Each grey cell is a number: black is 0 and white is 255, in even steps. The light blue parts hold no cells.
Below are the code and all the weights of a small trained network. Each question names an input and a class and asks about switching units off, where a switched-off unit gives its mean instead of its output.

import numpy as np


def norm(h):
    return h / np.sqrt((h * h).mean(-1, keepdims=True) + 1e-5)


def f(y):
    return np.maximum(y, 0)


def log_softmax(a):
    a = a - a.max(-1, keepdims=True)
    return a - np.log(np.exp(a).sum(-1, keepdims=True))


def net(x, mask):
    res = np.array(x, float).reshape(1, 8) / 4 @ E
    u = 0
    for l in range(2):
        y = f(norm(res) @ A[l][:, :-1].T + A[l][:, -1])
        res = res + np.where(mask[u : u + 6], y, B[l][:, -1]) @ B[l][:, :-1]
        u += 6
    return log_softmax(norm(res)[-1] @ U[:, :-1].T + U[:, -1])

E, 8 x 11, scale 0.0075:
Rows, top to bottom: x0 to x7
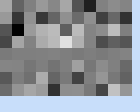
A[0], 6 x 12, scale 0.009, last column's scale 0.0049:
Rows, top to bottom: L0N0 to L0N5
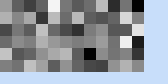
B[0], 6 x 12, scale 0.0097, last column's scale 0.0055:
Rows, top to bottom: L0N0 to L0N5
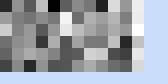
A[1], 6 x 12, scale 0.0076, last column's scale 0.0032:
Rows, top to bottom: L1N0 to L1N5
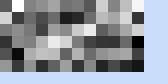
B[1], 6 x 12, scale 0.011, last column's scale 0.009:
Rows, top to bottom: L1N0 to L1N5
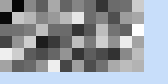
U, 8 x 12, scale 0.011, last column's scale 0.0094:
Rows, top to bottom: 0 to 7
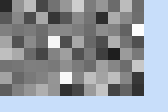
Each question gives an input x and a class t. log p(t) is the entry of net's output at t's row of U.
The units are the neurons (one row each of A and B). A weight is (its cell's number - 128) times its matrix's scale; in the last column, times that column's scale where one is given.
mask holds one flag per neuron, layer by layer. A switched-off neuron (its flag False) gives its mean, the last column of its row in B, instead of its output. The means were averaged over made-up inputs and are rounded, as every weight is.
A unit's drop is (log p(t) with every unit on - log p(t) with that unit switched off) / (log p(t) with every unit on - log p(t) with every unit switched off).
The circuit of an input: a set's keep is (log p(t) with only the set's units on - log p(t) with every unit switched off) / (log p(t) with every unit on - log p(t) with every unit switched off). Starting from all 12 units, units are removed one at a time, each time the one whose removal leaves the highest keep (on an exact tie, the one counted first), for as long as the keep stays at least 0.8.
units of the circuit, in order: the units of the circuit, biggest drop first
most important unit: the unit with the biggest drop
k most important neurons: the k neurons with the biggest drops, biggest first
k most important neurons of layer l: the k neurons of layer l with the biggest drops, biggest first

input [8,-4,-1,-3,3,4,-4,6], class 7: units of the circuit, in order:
(L0N4)
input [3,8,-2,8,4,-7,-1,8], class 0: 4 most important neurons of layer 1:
(L1N3 L1N0 L1N4 L1N2)
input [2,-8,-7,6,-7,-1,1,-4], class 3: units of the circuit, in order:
(L1N0 L1N4)
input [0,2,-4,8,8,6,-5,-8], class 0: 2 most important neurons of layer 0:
(L0N5 L0N2)
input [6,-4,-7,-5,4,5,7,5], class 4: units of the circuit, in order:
(L0N0 L1N2)
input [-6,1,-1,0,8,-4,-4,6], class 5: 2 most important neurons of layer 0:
(L0N0 L0N1)
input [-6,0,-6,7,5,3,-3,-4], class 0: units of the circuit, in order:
(L1N3 L1N4)
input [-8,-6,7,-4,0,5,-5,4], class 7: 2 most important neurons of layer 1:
(L1N2 L1N5)
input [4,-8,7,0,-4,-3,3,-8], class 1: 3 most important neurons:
(L0N0 L1N5 L1N4)
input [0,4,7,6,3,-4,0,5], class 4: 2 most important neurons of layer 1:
(L1N4 L1N1)
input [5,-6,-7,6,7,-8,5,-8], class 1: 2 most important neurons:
(L0N0 L1N4)
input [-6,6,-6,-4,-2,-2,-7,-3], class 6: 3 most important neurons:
(L0N1 L1N4 L1N0)
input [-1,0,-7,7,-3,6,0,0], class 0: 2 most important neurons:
(L1N3 L1N4)
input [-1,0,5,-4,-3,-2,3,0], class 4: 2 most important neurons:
(L1N4 L0N1)
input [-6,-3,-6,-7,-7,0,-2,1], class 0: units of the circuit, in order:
(L1N1 L1N4)
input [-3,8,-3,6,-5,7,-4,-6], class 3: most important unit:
L1N5
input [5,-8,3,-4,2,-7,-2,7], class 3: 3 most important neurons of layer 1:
(L1N0 L1N2 L1N3)
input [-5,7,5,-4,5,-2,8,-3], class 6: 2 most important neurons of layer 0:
(L0N2 L0N3)
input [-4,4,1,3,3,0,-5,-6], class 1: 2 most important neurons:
(L0N0 L0N2)
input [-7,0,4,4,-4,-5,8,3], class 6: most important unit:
L0N2
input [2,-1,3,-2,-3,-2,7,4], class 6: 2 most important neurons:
(L0N2 L0N0)
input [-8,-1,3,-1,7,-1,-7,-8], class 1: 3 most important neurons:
(L0N0 L0N2 L0N4)
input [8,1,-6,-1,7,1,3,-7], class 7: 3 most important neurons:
(L0N4 L1N4 L0N1)
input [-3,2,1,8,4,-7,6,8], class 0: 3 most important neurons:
(L1N3 L0N0 L0N1)
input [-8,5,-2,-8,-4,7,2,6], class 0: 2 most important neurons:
(L1N1 L0N0)
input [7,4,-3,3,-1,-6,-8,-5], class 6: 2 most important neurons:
(L0N1 L1N2)
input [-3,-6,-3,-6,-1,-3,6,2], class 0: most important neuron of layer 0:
(L0N1)
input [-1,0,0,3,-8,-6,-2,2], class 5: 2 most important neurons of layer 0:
(L0N0 L0N4)
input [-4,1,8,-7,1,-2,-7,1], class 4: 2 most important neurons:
(L1N4 L0N2)
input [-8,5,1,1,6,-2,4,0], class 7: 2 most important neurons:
(L1N2 L0N1)
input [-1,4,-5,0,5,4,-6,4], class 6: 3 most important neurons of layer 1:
(L1N4 L1N0 L1N5)
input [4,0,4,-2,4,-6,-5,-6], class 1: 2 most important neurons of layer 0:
(L0N0 L0N2)
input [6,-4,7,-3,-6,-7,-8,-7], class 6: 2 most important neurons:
(L0N1 L1N2)
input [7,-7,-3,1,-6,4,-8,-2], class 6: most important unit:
L0N1
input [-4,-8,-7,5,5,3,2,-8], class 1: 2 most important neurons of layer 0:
(L0N0 L0N4)
